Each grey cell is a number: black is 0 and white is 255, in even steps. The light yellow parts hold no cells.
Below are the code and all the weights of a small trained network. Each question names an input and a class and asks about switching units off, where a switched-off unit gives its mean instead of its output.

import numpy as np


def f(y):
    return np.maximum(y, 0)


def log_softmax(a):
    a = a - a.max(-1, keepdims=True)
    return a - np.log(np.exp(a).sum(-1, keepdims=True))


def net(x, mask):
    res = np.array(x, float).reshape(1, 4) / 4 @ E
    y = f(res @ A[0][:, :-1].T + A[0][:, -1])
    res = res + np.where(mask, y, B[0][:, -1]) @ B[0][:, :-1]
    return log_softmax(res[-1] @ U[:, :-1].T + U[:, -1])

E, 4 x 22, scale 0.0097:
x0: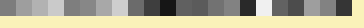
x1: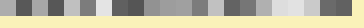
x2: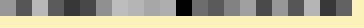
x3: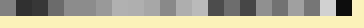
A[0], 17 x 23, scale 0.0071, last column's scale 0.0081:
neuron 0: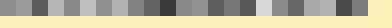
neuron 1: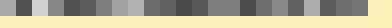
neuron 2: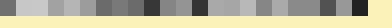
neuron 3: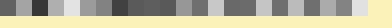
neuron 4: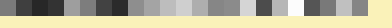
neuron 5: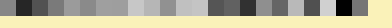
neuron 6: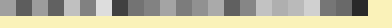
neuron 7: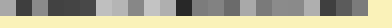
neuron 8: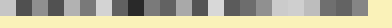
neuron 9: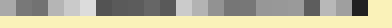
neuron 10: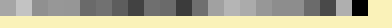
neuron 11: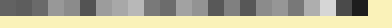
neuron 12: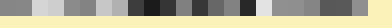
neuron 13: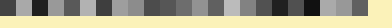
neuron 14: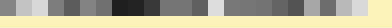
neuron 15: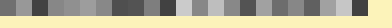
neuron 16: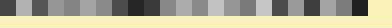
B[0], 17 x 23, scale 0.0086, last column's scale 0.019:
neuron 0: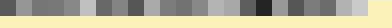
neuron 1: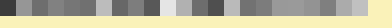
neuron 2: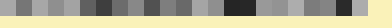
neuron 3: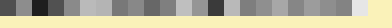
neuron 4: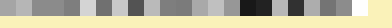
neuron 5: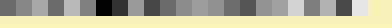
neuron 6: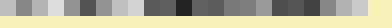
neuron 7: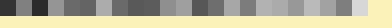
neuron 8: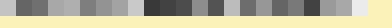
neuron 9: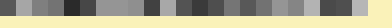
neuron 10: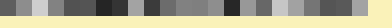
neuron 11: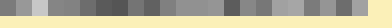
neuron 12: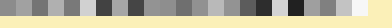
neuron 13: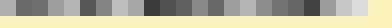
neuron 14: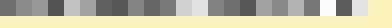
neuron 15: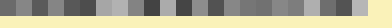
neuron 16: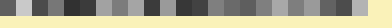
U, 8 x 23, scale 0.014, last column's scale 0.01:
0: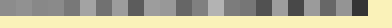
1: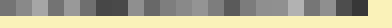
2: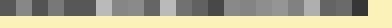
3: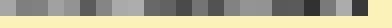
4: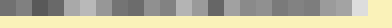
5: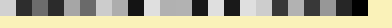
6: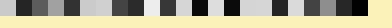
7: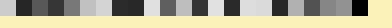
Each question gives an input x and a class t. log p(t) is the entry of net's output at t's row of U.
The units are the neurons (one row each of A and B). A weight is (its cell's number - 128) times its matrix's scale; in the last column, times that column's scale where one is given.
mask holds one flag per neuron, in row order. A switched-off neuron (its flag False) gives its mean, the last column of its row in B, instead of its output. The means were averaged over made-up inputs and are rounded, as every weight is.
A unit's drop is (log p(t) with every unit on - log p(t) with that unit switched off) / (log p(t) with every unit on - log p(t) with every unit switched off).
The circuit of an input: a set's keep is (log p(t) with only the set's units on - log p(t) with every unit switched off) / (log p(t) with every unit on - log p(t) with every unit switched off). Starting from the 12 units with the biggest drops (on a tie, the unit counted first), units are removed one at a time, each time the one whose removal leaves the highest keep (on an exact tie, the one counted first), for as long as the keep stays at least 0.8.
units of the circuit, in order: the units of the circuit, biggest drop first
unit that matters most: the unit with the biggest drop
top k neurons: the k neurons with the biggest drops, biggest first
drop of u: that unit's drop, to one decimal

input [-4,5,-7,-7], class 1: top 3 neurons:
[neuron 14; neuron 2; neuron 10]
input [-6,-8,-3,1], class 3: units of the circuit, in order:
[neuron 13]
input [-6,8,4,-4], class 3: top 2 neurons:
[neuron 8; neuron 6]
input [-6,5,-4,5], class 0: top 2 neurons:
[neuron 4; neuron 14]
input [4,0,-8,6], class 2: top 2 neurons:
[neuron 9; neuron 3]
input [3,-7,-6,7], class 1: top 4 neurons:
[neuron 5; neuron 8; neuron 6; neuron 11]
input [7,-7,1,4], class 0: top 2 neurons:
[neuron 0; neuron 12]
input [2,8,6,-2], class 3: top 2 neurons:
[neuron 6; neuron 8]
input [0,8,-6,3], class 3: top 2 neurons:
[neuron 8; neuron 6]
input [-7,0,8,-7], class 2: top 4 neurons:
[neuron 7; neuron 12; neuron 5; neuron 0]
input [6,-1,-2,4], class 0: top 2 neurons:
[neuron 12; neuron 0]
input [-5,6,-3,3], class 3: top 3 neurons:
[neuron 8; neuron 6; neuron 12]
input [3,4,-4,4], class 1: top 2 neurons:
[neuron 5; neuron 4]
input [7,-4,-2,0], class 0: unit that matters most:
neuron 12
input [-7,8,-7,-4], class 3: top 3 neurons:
[neuron 8; neuron 6; neuron 12]
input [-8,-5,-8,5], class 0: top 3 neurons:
[neuron 4; neuron 7; neuron 1]
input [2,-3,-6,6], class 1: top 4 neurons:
[neuron 5; neuron 11; neuron 7; neuron 1]
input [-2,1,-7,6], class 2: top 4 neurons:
[neuron 9; neuron 3; neuron 15; neuron 14]
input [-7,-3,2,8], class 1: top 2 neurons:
[neuron 5; neuron 12]
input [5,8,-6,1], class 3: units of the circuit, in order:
[neuron 6]
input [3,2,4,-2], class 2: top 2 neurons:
[neuron 4; neuron 1]
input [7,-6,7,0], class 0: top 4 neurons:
[neuron 12; neuron 3; neuron 0; neuron 9]
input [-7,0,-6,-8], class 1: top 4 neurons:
[neuron 14; neuron 12; neuron 2; neuron 10]
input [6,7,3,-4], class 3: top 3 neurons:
[neuron 8; neuron 6; neuron 4]
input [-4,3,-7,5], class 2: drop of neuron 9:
0.4
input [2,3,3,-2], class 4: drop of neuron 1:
0.0
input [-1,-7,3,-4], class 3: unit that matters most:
neuron 13
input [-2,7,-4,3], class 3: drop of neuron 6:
0.3
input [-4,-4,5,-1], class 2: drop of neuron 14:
0.3
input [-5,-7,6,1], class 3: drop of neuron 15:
0.1
